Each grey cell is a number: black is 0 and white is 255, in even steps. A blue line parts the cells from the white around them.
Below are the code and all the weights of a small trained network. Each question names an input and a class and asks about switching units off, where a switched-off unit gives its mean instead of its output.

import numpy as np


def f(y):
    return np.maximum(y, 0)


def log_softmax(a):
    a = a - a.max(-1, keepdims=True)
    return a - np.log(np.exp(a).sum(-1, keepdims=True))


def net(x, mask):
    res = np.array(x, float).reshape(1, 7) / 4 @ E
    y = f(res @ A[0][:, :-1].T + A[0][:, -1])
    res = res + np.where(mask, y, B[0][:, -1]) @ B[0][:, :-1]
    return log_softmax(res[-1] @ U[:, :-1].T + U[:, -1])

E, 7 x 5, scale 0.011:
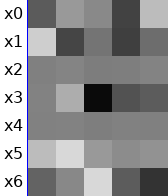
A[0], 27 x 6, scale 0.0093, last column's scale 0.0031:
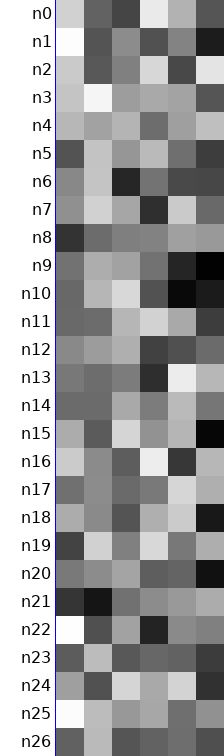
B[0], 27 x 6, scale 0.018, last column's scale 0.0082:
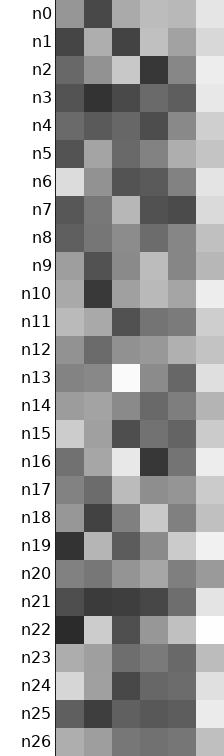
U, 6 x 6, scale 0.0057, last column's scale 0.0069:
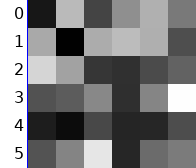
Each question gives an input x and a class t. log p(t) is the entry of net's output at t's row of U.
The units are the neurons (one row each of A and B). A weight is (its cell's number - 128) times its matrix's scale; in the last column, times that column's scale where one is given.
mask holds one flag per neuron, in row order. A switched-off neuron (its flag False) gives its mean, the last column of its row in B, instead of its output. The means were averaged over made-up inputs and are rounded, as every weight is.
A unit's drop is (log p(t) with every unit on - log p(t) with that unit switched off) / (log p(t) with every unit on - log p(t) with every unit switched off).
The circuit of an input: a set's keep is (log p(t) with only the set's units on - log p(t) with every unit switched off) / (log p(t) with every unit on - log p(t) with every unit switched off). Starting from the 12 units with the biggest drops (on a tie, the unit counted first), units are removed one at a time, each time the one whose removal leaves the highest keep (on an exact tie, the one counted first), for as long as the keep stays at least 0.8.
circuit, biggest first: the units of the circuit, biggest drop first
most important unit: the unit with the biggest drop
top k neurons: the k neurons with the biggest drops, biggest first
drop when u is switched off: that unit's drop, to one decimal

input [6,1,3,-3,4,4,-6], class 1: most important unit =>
n18
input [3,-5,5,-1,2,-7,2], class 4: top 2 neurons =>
n21; n22
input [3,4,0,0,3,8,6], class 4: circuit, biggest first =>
n25; n3
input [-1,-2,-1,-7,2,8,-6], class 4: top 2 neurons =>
n3; n25
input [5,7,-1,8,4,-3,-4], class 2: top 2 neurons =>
n6; n19
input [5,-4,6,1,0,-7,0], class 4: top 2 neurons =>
n21; n16
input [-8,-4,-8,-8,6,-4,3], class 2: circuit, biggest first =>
n11; n24
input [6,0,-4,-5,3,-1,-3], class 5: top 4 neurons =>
n13; n6; n17; n7
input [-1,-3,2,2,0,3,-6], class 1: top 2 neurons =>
n0; n18
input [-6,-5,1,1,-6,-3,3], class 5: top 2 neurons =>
n22; n16
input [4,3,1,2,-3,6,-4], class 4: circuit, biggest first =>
n3; n25
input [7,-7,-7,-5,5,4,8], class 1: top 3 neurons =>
n10; n22; n9
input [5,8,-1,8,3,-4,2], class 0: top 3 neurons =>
n22; n1; n24
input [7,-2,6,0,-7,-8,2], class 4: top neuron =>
n21
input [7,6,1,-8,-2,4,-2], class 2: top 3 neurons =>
n24; n15; n19
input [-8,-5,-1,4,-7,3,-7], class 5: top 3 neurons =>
n16; n2; n10
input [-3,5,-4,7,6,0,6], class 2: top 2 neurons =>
n6; n0
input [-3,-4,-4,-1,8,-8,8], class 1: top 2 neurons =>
n10; n9
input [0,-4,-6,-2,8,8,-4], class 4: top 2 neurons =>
n3; n25
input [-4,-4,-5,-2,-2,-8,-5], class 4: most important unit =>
n21
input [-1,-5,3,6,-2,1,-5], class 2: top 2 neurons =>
n6; n22
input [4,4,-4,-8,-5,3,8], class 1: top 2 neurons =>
n10; n12
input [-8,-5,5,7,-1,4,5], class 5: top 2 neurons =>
n16; n24
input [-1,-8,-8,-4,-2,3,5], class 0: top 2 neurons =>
n19; n5
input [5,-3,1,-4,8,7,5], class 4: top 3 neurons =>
n3; n7; n4
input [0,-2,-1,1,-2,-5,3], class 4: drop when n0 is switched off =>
0.2
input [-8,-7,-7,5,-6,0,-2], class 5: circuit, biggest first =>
n16
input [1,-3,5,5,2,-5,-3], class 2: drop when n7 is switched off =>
0.1
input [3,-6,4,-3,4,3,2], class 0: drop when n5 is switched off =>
0.2
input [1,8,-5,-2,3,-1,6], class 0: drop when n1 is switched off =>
0.1
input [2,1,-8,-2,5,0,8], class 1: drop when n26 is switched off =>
0.0
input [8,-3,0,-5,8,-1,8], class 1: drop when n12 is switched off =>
0.1
